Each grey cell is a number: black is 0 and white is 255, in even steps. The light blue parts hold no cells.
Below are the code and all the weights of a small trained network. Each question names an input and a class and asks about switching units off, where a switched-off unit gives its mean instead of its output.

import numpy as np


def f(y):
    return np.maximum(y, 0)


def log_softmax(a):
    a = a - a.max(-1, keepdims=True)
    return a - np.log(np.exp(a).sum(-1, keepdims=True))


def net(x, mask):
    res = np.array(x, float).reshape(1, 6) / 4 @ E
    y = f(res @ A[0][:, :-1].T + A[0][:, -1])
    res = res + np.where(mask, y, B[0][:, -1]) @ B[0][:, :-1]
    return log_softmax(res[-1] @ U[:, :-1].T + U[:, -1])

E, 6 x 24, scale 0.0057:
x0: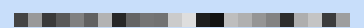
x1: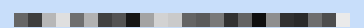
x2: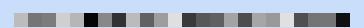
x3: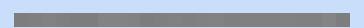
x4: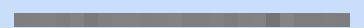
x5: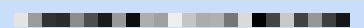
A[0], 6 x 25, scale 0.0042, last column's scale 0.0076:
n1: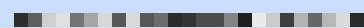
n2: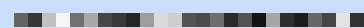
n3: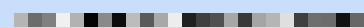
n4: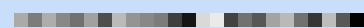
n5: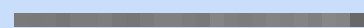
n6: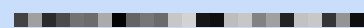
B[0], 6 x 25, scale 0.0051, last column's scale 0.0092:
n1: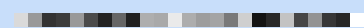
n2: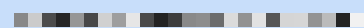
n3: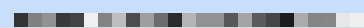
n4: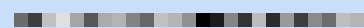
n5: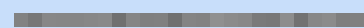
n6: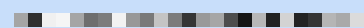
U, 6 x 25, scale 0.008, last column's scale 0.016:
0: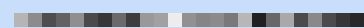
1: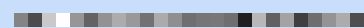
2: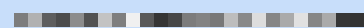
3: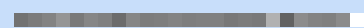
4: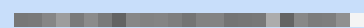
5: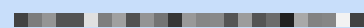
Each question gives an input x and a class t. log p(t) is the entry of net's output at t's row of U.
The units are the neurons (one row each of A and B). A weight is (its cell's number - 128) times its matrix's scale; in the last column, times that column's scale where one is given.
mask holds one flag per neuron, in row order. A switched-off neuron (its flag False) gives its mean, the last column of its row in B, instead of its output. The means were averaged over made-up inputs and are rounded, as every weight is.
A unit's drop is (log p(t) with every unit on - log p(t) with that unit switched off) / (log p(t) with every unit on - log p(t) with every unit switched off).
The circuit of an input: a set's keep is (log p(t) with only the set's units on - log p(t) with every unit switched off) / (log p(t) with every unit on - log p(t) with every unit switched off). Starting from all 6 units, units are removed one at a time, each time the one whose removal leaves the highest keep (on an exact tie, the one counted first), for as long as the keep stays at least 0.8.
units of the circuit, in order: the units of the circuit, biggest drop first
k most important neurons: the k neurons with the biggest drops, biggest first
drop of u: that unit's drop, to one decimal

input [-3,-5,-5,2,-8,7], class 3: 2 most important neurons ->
(n1 n2)
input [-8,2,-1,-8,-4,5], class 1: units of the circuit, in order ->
(n4)
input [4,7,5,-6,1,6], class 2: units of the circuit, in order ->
(n2 n1)
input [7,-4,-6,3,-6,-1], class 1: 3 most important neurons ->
(n6 n3 n2)
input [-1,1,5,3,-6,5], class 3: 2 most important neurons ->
(n1 n3)
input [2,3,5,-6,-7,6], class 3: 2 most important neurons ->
(n1 n3)
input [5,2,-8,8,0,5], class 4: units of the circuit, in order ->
(n3 n1)
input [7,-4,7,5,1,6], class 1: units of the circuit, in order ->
(n6 n1)
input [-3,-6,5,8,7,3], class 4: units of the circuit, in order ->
(n2 n3)
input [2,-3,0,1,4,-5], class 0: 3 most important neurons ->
(n1 n2 n3)
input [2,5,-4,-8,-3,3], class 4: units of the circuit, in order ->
(n1 n3)
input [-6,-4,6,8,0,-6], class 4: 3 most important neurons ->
(n3 n6 n1)
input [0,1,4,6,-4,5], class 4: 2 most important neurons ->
(n1 n3)
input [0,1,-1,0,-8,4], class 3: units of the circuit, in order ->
(n1)
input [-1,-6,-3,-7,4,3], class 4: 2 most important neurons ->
(n2 n1)
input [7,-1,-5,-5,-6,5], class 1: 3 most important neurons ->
(n6 n1 n3)
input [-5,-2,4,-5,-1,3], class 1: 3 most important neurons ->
(n1 n4 n2)
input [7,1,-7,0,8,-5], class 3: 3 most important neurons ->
(n3 n1 n4)
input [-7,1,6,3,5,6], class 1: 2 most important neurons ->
(n1 n4)
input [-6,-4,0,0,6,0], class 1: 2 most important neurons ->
(n4 n2)
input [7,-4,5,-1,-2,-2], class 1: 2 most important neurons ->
(n6 n2)
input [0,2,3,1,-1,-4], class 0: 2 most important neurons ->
(n1 n6)
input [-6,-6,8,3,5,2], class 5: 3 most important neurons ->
(n3 n2 n6)
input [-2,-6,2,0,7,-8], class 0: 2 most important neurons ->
(n1 n2)
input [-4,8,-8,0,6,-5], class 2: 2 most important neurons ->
(n2 n3)
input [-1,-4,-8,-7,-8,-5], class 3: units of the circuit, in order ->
(n3 n1)
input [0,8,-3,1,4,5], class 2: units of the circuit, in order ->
(n2)
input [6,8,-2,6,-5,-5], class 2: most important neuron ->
(n2)
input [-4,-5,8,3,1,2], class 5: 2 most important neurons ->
(n3 n2)
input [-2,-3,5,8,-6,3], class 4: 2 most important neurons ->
(n1 n2)
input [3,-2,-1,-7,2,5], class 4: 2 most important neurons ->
(n1 n2)
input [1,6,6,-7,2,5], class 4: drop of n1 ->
0.5
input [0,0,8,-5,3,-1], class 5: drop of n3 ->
0.7
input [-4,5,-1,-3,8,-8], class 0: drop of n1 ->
0.9
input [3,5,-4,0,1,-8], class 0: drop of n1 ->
0.9
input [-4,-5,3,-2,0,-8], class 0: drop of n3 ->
0.0
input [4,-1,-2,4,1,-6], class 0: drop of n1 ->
0.8
